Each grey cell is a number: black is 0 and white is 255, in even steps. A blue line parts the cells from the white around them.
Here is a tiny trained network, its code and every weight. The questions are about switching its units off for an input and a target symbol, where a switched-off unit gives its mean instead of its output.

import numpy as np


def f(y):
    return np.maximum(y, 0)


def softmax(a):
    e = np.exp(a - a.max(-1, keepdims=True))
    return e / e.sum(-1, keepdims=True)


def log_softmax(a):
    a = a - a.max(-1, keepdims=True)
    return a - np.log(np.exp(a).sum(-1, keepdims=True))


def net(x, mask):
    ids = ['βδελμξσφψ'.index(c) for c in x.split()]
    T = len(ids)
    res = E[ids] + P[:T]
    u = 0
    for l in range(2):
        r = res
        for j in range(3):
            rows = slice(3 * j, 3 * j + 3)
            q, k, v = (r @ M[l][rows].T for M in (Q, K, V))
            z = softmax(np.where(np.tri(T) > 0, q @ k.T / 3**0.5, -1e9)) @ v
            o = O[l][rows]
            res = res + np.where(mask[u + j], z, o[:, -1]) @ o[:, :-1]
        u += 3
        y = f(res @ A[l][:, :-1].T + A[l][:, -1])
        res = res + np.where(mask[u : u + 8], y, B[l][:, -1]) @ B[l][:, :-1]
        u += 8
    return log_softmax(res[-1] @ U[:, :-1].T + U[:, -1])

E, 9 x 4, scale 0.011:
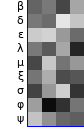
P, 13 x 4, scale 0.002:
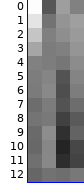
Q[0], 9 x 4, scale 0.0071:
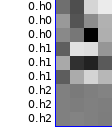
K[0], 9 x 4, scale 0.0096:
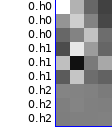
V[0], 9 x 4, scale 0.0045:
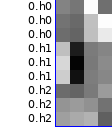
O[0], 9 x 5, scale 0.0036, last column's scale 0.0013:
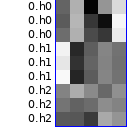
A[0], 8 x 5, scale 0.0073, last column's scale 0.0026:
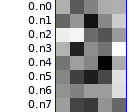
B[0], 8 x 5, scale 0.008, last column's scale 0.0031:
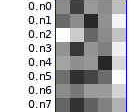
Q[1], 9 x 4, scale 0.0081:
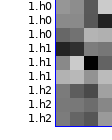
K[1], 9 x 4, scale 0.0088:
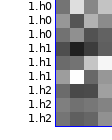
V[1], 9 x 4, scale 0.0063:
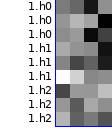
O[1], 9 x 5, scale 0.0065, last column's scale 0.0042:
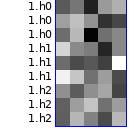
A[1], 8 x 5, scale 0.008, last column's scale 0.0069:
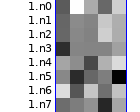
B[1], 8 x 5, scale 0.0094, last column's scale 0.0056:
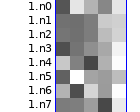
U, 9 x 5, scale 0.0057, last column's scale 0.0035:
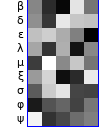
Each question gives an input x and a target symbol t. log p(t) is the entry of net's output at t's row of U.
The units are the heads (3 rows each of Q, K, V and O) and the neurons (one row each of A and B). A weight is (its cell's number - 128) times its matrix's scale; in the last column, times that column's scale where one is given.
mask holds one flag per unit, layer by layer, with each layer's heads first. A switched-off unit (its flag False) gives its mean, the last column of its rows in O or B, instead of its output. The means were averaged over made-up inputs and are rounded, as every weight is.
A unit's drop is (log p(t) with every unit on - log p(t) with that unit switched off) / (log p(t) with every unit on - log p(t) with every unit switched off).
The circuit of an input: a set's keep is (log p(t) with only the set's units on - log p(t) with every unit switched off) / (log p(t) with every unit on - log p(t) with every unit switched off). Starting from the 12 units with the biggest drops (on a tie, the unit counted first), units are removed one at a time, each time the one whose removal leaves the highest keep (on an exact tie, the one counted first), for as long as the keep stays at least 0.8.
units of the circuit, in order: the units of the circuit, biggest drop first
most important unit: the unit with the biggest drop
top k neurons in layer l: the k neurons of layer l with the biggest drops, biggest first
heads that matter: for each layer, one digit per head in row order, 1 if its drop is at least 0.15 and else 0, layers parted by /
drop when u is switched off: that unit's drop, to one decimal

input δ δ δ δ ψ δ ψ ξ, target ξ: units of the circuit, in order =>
(0.h0; 1.n6; 0.n2)
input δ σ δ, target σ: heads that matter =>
110 / 110
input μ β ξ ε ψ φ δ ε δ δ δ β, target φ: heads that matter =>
010 / 010
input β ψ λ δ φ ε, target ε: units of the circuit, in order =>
(0.n2; 1.h1; 1.n0; 1.n6)
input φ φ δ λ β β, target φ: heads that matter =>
010 / 011
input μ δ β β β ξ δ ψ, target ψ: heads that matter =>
000 / 001
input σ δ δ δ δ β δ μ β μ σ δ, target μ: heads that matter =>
110 / 100
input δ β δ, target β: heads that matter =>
100 / 100
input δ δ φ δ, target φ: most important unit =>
1.h1
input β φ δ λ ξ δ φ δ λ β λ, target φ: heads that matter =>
010 / 110
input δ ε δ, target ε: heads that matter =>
100 / 110
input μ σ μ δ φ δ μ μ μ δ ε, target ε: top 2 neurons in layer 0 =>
(0.n2; 0.n5)
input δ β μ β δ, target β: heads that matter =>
000 / 101
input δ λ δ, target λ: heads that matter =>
000 / 010
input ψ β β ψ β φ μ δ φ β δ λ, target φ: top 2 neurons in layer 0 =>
(0.n5; 0.n7)
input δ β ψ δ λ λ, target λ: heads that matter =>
000 / 000
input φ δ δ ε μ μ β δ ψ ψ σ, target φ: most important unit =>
0.h1
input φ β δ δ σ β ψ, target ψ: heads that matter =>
010 / 000
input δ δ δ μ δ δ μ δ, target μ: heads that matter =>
110 / 110
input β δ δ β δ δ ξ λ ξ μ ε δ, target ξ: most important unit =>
1.h0
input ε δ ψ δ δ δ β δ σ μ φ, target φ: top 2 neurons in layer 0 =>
(0.n5; 0.n7)
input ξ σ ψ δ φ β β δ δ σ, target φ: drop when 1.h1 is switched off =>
0.4
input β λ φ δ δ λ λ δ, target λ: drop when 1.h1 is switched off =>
0.9
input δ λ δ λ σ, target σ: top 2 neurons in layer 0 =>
(0.n4; 0.n1)
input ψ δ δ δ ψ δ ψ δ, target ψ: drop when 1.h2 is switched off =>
-0.1
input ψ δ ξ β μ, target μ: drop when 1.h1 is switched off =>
0.2
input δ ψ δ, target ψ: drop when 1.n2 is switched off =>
0.0
